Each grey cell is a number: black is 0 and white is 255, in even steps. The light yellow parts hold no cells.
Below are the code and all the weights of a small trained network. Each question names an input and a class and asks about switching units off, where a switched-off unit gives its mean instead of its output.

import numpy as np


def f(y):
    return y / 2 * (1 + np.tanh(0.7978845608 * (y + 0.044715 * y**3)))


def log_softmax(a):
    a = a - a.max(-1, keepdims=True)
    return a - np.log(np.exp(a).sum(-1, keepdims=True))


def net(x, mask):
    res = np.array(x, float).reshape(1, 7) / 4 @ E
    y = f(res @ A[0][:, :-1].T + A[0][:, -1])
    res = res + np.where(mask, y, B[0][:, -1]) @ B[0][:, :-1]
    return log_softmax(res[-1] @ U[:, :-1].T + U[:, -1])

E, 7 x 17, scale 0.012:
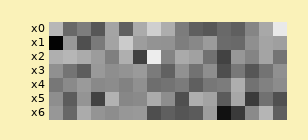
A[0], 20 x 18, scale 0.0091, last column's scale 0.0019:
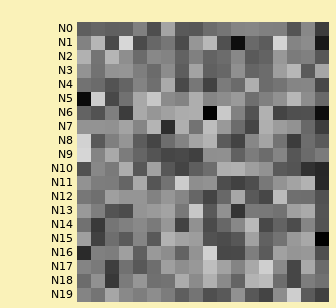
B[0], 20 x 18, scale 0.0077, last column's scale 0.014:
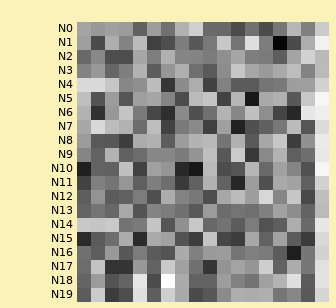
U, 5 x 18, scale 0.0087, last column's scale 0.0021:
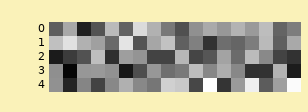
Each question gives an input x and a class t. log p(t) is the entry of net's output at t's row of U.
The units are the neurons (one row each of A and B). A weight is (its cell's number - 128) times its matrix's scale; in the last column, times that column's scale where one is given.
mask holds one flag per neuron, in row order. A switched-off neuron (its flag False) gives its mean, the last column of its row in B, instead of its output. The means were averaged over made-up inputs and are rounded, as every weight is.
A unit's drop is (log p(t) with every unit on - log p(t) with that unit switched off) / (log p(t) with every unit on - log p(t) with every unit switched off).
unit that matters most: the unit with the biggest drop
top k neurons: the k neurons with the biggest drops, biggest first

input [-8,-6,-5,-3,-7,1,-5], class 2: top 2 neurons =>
[N10 N5]
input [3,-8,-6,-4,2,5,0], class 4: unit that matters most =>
N8
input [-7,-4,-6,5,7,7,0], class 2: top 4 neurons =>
[N10 N1 N7 N16]
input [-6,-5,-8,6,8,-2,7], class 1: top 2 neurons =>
[N14 N4]
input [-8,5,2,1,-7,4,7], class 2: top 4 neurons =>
[N10 N17 N18 N6]
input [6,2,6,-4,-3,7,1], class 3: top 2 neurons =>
[N6 N10]
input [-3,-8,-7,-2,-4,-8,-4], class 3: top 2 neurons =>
[N1 N5]
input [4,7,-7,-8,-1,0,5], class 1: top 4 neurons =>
[N4 N14 N8 N9]
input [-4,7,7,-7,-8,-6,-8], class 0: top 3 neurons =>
[N18 N17 N14]
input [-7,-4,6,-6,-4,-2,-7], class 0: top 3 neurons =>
[N18 N17 N15]
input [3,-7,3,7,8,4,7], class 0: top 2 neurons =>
[N19 N5]
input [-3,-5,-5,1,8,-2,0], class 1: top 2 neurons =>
[N5 N14]
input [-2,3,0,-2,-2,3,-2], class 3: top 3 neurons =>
[N6 N8 N9]
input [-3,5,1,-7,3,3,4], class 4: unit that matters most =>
N5
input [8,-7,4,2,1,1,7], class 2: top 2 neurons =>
[N11 N15]
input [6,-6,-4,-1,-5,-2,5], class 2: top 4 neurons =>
[N15 N5 N11 N17]
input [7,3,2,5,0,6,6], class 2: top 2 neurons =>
[N11 N15]
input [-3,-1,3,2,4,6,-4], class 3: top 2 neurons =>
[N6 N19]
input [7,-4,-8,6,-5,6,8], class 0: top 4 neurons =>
[N19 N12 N3 N2]
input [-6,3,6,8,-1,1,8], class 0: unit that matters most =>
N19
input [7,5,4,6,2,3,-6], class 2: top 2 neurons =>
[N11 N13]
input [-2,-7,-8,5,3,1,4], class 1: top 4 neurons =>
[N14 N4 N0 N5]
